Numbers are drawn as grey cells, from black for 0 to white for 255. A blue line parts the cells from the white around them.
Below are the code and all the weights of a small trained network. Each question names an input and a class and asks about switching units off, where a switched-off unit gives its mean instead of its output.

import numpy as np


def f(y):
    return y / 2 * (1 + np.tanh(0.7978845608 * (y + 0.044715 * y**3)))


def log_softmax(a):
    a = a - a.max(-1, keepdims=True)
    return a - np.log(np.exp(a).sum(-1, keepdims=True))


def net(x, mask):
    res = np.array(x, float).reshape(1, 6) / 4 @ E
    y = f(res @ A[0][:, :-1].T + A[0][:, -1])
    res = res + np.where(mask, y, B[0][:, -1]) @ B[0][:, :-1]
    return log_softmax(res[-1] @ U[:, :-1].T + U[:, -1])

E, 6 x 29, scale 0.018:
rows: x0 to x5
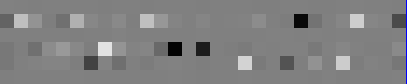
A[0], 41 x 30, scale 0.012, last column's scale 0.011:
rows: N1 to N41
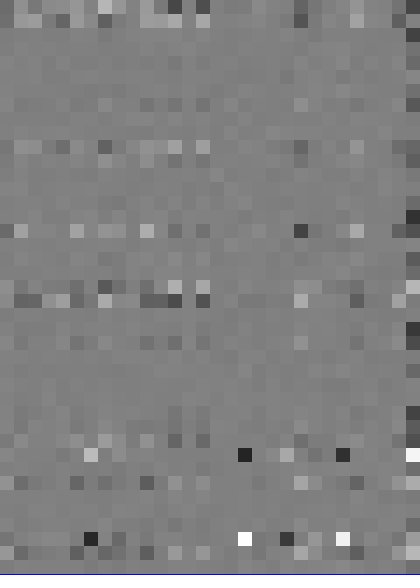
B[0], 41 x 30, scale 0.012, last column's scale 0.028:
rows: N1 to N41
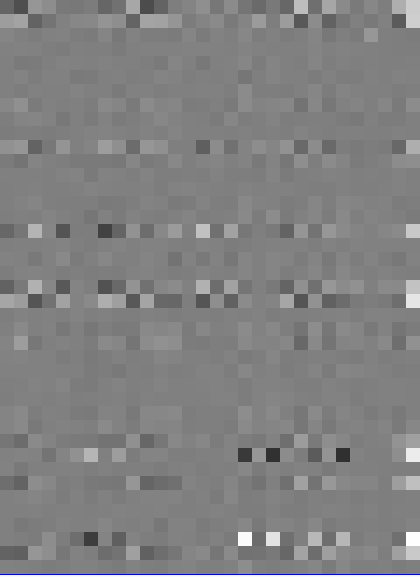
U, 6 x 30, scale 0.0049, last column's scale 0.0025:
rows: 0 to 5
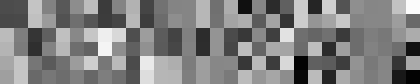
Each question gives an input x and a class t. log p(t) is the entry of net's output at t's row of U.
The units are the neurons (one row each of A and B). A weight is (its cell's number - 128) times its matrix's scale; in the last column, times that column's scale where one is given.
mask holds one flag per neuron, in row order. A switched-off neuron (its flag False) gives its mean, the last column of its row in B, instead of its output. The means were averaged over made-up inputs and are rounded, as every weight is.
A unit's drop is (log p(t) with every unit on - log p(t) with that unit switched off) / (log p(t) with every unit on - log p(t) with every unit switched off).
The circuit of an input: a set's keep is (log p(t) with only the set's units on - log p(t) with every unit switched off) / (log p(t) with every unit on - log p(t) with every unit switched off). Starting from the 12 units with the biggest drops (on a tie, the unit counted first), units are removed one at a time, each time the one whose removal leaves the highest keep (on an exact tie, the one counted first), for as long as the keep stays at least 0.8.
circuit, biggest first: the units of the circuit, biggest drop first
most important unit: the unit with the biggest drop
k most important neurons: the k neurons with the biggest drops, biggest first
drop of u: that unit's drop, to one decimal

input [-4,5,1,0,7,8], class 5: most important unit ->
N2
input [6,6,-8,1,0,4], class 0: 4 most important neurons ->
(N39; N17; N22; N1)
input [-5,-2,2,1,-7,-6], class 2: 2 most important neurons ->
(N17; N1)
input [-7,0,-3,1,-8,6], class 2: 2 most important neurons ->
(N17; N21)
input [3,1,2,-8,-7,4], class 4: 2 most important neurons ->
(N2; N1)
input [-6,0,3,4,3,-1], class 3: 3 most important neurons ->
(N21; N17; N40)
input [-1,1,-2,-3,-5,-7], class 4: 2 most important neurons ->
(N1; N17)
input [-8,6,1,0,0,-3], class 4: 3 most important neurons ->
(N39; N2; N40)
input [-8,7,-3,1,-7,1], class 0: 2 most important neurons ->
(N17; N22)
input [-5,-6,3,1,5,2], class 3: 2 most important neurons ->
(N22; N17)
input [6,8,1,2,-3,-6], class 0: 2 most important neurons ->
(N17; N1)
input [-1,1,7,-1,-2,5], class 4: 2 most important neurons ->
(N1; N40)
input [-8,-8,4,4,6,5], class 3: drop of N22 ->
0.1
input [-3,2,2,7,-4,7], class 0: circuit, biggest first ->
(N1)
